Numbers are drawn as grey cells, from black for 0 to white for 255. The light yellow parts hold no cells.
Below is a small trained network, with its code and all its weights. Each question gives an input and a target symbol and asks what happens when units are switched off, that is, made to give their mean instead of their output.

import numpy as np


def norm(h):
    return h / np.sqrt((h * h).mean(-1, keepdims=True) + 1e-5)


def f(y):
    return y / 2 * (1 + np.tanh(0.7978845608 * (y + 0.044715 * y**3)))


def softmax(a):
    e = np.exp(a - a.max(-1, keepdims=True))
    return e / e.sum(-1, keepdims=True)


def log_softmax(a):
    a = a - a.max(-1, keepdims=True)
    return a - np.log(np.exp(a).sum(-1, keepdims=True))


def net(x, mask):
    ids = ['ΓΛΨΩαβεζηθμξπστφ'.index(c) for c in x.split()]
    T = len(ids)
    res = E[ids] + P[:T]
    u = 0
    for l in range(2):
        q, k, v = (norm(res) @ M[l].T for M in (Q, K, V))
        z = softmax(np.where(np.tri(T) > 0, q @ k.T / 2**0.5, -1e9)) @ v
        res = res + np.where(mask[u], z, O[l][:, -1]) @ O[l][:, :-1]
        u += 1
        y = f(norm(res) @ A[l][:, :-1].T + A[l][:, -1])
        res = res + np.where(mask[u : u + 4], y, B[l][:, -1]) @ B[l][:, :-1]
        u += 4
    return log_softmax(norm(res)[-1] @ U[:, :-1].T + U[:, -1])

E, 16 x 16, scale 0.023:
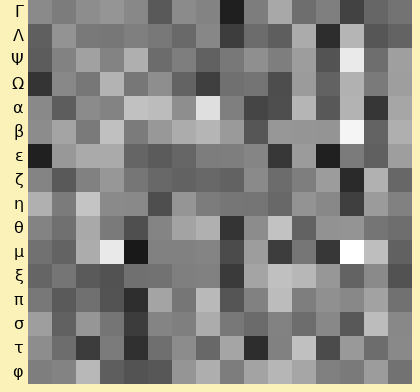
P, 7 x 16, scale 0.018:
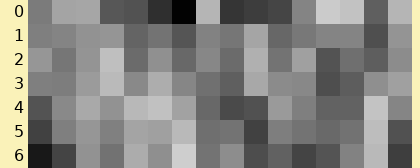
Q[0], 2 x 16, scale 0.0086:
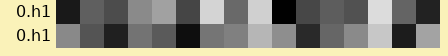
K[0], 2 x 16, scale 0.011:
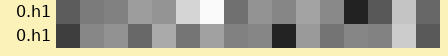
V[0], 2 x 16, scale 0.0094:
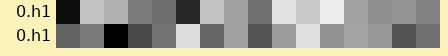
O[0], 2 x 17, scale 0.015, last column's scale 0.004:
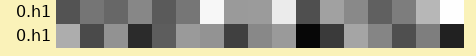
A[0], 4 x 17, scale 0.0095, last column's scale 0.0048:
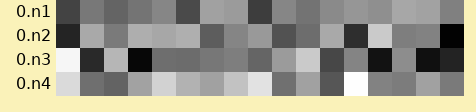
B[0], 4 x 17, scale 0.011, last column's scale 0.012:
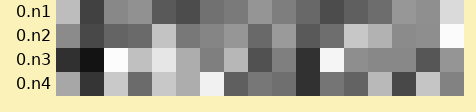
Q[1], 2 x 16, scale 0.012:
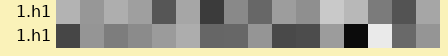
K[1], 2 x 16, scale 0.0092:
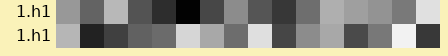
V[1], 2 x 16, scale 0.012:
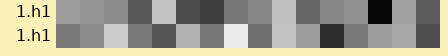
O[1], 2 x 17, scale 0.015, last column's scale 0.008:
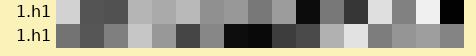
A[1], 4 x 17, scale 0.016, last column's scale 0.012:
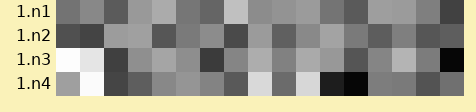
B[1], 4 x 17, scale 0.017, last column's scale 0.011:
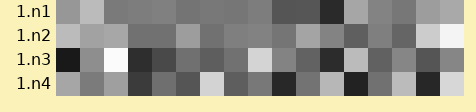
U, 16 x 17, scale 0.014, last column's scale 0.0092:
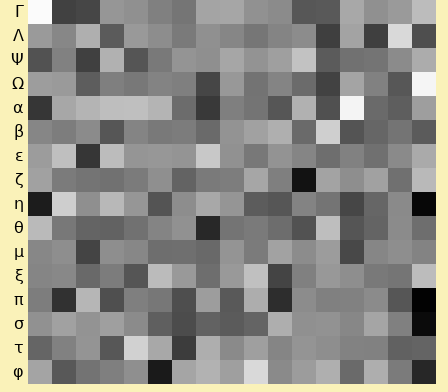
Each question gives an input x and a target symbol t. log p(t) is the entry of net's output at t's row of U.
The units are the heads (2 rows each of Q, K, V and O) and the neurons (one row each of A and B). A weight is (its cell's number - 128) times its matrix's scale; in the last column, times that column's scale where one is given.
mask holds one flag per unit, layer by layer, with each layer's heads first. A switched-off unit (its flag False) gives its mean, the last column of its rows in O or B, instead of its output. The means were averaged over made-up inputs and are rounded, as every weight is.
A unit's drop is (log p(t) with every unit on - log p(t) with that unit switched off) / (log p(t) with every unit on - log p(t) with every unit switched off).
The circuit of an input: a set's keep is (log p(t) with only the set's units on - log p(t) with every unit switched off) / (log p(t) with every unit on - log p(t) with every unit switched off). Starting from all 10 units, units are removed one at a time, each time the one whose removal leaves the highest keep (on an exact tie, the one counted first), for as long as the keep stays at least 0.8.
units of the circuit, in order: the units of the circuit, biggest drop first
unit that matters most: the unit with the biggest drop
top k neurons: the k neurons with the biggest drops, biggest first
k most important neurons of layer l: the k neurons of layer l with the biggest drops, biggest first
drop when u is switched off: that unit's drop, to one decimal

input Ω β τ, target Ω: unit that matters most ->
1.n4
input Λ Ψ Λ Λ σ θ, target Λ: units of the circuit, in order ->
1.n2, 0.n2
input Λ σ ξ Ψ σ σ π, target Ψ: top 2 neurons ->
0.n2, 1.n1
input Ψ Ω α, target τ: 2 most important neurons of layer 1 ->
1.n2, 1.n4
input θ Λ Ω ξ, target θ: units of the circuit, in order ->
1.h1, 0.h1
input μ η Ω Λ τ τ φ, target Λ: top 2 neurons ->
1.n2, 0.n2
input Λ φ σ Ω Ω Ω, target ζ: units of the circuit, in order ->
0.n2, 1.n1, 1.h1
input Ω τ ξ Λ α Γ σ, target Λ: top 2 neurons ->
1.n2, 0.n2
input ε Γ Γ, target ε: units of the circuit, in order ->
0.h1, 1.n1, 1.h1
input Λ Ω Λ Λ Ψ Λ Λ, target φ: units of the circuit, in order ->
0.n2, 0.h1, 0.n1
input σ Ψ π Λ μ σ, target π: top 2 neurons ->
0.n3, 1.n1
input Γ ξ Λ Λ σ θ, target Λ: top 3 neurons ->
1.n2, 0.n2, 0.n3
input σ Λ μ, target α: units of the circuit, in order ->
1.h1, 0.n1
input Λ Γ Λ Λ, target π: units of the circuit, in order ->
0.n2
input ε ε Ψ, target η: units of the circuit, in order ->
0.h1, 1.n1
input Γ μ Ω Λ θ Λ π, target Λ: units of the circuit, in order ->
1.n2, 0.n2
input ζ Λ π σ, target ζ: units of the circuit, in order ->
0.h1, 1.h1, 1.n3, 1.n1
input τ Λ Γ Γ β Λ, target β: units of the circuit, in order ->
1.h1, 1.n4
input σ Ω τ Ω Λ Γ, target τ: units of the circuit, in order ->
0.h1, 0.n3, 1.h1
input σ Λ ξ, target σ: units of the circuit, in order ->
0.h1
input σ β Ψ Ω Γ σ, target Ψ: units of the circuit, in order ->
0.h1, 0.n2
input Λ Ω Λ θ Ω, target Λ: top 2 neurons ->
1.n2, 0.n2
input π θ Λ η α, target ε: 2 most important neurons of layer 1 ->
1.n1, 1.n4
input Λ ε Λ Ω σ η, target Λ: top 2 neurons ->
1.n2, 0.n2
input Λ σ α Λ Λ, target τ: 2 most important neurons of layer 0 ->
0.n2, 0.n1
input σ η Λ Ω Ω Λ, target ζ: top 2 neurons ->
0.n2, 1.n1
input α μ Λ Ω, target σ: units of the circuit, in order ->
1.h1
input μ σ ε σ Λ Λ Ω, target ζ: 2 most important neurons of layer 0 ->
0.n2, 0.n3
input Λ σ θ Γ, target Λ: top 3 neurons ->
1.n2, 0.n2, 0.n3
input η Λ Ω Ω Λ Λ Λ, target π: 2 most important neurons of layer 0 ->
0.n2, 0.n1
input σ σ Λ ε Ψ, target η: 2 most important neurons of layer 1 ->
1.n1, 1.n2
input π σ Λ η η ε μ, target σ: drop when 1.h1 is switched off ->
0.4
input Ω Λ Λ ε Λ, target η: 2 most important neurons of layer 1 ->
1.n1, 1.n2
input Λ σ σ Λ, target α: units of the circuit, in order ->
1.h1
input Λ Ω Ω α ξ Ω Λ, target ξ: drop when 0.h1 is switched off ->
0.6
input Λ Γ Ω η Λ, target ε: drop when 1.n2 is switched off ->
0.0
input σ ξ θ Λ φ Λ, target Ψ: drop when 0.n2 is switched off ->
0.1
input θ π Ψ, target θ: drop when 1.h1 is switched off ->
0.5
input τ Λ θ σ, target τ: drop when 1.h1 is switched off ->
0.2
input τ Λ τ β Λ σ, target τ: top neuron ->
0.n3
